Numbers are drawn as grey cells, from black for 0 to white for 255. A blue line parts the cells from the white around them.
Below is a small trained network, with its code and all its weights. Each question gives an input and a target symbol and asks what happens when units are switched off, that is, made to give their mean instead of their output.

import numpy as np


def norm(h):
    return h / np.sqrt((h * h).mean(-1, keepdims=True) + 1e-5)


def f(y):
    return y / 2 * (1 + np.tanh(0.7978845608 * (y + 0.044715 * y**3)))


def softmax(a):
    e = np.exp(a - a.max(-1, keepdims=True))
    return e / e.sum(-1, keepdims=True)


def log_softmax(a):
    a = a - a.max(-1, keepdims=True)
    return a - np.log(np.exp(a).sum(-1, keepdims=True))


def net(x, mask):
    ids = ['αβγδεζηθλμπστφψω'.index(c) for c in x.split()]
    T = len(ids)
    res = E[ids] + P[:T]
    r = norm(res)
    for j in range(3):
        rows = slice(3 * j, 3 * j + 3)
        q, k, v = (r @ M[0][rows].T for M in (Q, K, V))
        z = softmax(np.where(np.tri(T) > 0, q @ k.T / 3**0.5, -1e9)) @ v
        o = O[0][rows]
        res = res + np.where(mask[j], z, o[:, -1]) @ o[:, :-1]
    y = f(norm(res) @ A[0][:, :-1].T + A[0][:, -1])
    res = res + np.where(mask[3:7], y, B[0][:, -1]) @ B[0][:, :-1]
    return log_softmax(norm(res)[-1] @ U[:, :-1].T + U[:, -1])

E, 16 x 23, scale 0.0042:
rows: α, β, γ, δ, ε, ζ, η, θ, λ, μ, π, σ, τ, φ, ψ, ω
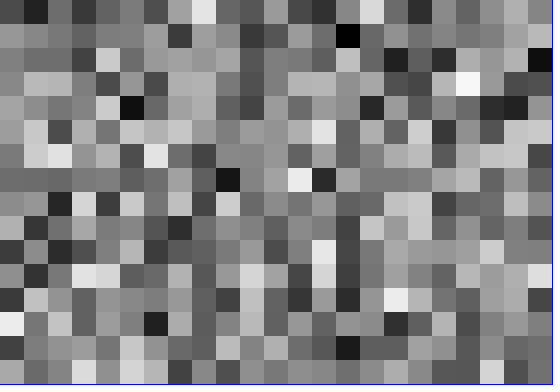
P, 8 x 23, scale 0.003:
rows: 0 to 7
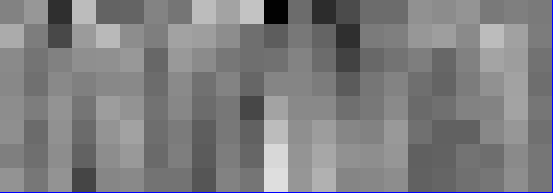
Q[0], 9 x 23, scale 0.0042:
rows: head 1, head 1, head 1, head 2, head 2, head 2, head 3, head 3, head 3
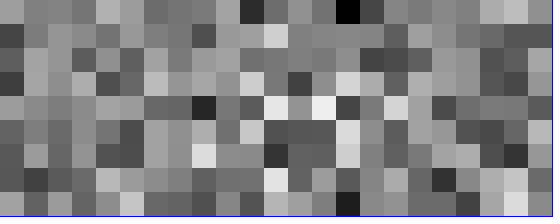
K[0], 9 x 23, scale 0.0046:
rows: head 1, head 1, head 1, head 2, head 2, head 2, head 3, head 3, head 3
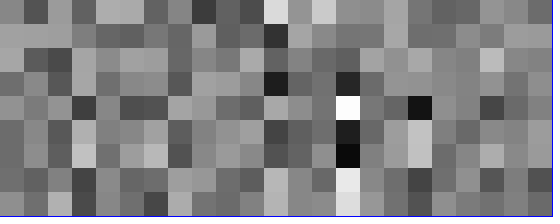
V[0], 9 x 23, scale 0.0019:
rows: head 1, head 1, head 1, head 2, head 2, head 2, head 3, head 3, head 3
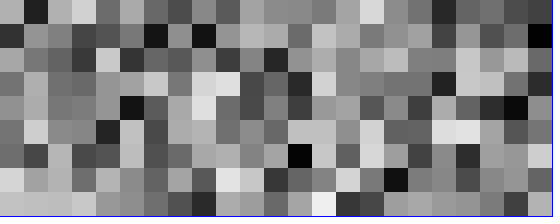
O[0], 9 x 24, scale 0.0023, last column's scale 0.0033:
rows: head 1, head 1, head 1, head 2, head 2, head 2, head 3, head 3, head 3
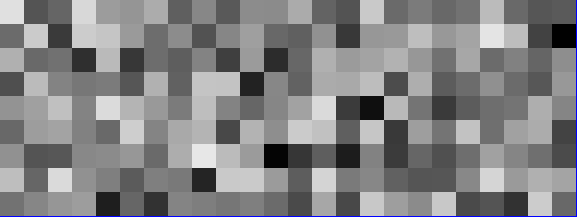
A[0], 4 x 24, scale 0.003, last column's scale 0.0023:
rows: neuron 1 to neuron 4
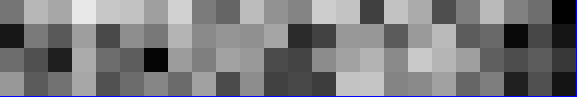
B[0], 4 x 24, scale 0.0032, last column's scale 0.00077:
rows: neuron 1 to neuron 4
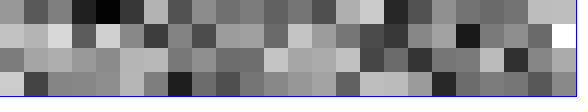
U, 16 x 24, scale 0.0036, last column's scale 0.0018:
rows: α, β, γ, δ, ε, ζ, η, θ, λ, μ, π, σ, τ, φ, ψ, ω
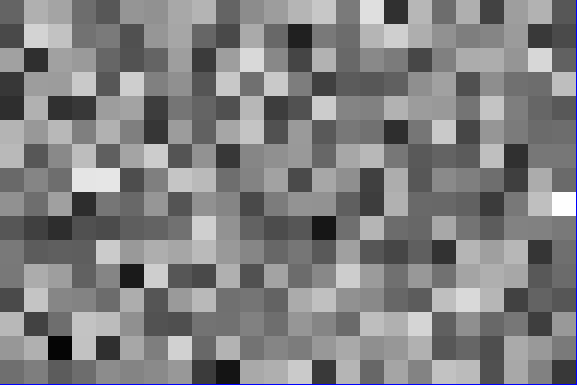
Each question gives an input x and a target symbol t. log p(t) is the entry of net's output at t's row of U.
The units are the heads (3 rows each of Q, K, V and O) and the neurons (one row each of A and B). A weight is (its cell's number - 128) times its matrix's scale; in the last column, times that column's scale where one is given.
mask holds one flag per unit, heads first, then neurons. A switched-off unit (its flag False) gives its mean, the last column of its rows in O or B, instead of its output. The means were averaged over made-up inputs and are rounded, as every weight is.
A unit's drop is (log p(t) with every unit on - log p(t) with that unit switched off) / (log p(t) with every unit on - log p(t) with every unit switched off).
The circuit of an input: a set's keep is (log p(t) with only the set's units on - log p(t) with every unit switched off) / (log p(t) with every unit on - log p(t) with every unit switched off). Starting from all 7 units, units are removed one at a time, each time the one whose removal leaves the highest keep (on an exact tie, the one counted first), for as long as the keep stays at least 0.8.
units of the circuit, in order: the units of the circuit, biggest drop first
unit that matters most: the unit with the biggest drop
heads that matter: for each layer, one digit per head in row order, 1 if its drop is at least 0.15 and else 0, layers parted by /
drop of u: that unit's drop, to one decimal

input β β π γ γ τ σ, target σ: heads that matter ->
011
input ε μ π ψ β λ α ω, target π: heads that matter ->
001
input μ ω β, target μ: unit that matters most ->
head 2
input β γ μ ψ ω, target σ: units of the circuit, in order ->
(head 3; head 2)
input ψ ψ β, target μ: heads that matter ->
011
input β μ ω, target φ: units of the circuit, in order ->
(neuron 4; head 2; head 3)
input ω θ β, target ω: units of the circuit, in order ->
(head 3; head 2)
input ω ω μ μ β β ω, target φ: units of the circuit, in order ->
(neuron 4; head 3; head 2)
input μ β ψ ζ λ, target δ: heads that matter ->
111
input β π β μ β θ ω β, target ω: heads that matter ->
011
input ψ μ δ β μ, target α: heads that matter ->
010
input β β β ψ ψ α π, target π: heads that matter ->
001
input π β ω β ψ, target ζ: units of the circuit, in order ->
(neuron 2; head 2)
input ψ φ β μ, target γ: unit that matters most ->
head 3
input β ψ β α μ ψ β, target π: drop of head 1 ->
0.0
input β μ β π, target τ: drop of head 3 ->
0.3
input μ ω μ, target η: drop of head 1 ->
-0.1
